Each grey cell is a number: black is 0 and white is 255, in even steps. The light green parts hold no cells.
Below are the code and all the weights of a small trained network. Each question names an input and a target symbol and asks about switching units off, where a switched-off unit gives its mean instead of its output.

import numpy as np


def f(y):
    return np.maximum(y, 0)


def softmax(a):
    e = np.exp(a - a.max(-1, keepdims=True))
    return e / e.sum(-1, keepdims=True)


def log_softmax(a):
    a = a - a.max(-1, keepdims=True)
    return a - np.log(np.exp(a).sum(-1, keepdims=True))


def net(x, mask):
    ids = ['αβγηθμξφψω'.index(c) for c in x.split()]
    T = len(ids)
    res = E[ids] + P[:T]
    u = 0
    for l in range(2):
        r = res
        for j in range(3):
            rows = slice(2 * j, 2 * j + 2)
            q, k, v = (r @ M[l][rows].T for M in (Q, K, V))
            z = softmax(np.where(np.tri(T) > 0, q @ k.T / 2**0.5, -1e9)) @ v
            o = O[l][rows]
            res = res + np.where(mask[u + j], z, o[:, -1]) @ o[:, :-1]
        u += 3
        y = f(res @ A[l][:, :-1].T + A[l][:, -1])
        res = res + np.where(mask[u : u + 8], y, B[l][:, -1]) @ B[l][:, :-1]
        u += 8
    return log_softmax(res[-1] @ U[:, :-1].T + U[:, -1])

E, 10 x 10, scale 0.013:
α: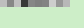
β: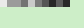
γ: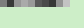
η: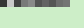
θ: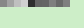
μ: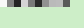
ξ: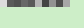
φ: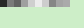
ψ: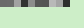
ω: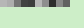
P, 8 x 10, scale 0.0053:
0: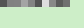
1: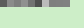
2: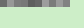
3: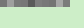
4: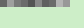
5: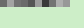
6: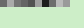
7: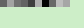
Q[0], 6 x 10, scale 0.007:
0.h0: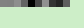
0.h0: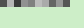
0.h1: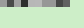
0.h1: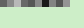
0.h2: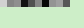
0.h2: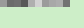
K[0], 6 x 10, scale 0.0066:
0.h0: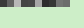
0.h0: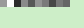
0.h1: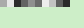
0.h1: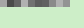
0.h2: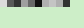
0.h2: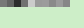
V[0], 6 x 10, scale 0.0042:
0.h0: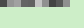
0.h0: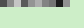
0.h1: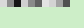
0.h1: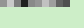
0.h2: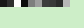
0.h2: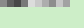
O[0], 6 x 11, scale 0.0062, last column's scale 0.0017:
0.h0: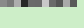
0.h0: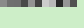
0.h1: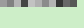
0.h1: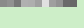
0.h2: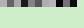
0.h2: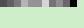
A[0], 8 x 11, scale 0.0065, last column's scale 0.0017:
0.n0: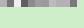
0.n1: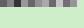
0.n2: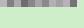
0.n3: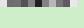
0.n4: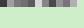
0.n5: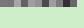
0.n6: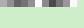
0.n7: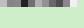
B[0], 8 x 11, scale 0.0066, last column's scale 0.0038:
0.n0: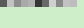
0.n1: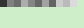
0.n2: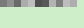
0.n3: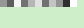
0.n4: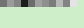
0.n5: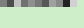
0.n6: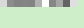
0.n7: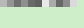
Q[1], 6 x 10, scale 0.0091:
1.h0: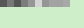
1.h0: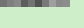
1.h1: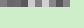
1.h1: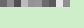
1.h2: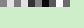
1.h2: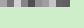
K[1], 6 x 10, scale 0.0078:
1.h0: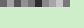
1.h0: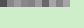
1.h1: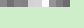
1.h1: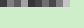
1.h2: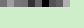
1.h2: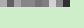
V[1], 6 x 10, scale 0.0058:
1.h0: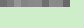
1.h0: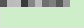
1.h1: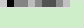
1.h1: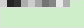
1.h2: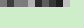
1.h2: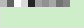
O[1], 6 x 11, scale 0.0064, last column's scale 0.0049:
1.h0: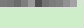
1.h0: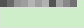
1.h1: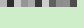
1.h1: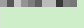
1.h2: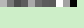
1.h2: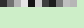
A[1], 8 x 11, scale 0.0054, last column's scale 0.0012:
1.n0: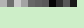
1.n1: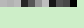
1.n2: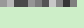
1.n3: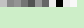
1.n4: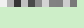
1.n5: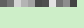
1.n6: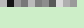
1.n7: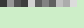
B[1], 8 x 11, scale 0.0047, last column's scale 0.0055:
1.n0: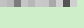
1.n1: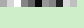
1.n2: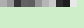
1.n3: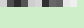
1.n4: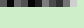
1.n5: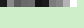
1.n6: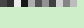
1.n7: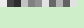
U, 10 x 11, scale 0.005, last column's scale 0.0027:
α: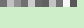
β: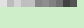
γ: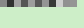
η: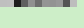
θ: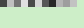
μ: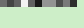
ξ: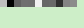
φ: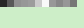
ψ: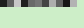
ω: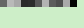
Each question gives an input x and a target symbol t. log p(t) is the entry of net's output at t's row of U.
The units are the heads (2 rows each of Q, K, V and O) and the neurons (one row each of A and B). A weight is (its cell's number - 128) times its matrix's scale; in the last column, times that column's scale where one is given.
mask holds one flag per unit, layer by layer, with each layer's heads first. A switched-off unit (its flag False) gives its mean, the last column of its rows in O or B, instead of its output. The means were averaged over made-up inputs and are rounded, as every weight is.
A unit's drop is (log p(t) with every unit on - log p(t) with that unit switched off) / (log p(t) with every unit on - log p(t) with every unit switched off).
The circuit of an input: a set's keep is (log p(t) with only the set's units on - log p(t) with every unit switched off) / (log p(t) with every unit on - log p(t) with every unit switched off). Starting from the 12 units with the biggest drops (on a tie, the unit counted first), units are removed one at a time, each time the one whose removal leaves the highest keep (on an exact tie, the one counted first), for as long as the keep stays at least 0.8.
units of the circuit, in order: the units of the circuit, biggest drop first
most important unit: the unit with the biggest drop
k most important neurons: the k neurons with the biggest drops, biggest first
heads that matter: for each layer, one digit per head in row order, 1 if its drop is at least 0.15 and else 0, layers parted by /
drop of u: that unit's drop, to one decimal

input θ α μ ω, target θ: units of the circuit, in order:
(0.h2)
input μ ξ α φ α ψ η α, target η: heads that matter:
011 / 001
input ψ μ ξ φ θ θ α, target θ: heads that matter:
001 / 001
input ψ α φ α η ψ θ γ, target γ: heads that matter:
010 / 001
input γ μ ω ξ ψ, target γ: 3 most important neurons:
(0.n6; 0.n3; 1.n6)
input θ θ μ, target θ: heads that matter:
000 / 001
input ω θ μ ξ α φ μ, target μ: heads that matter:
001 / 110
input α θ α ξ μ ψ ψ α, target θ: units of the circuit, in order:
(0.h2; 1.h2)
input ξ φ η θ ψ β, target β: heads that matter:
000 / 000
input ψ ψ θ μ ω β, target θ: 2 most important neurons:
(0.n6; 0.n3)
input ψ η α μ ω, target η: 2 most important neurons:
(0.n6; 0.n3)
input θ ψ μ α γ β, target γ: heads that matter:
001 / 011
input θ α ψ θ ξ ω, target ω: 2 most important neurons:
(1.n1; 0.n7)
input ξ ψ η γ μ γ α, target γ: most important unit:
0.h2
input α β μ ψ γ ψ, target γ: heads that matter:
001 / 011
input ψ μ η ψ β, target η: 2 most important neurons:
(0.n3; 1.n2)
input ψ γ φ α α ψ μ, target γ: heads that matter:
000 / 011
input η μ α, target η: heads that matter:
001 / 001
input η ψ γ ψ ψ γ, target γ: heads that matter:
000 / 001
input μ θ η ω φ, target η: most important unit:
0.h0
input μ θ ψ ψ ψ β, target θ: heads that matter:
011 / 001
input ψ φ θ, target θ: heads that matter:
000 / 001
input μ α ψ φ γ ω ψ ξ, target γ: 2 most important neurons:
(0.n6; 1.n6)
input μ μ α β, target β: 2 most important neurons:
(0.n6; 1.n0)
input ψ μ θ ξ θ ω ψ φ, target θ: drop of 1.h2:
0.2
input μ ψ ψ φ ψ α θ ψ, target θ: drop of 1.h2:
0.1
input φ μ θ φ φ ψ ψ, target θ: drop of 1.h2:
0.2
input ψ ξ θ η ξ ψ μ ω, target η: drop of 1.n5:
0.0
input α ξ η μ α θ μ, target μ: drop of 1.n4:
0.2
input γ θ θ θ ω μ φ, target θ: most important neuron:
(0.n3)
